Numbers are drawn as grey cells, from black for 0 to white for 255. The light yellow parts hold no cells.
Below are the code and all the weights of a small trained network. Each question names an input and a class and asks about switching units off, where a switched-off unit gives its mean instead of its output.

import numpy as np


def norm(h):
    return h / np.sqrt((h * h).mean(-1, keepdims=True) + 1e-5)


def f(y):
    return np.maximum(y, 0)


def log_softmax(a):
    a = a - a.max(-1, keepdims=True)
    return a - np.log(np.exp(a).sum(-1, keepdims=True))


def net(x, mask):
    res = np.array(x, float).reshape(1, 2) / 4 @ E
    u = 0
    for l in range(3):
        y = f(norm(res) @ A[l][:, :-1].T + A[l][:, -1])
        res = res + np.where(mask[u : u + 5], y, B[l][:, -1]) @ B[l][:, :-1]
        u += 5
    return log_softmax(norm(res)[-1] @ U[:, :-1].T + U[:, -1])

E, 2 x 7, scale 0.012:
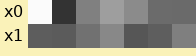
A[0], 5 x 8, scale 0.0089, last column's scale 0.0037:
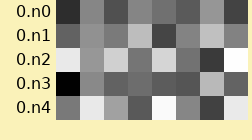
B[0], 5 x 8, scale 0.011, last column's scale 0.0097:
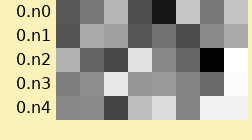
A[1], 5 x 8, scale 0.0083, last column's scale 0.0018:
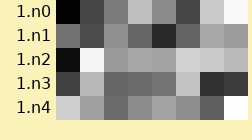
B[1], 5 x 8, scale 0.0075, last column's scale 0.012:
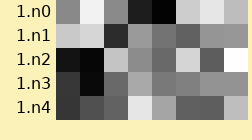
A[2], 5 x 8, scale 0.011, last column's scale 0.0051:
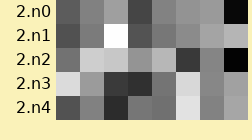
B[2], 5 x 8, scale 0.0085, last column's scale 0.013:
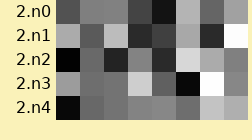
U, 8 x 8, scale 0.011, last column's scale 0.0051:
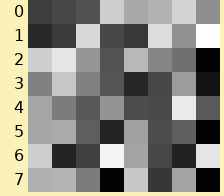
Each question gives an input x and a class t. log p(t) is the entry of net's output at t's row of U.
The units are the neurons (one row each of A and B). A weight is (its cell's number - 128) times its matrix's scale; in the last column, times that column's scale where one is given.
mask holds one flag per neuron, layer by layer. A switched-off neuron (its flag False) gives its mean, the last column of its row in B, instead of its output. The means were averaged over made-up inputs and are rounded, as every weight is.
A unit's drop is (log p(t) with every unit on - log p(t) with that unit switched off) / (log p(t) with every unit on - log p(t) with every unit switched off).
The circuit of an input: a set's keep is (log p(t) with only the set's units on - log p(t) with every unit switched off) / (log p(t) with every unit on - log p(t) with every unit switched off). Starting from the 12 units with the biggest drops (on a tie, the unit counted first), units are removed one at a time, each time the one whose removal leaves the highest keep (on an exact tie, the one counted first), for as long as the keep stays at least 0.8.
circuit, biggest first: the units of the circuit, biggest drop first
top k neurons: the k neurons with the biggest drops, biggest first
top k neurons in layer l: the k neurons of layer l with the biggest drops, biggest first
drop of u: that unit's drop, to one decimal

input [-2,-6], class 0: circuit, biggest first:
[0.n4]
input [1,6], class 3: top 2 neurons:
[1.n2 1.n1]
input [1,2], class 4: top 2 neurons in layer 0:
[0.n2 0.n3]
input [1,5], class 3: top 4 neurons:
[1.n2 0.n2 1.n1 0.n4]
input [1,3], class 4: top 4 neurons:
[0.n2 0.n3 0.n4 1.n1]
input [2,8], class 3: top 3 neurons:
[0.n2 1.n2 1.n1]
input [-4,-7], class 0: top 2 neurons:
[0.n4 0.n0]
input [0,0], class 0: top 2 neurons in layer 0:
[0.n2 0.n3]
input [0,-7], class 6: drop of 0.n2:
0.5
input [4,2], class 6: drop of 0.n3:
0.0
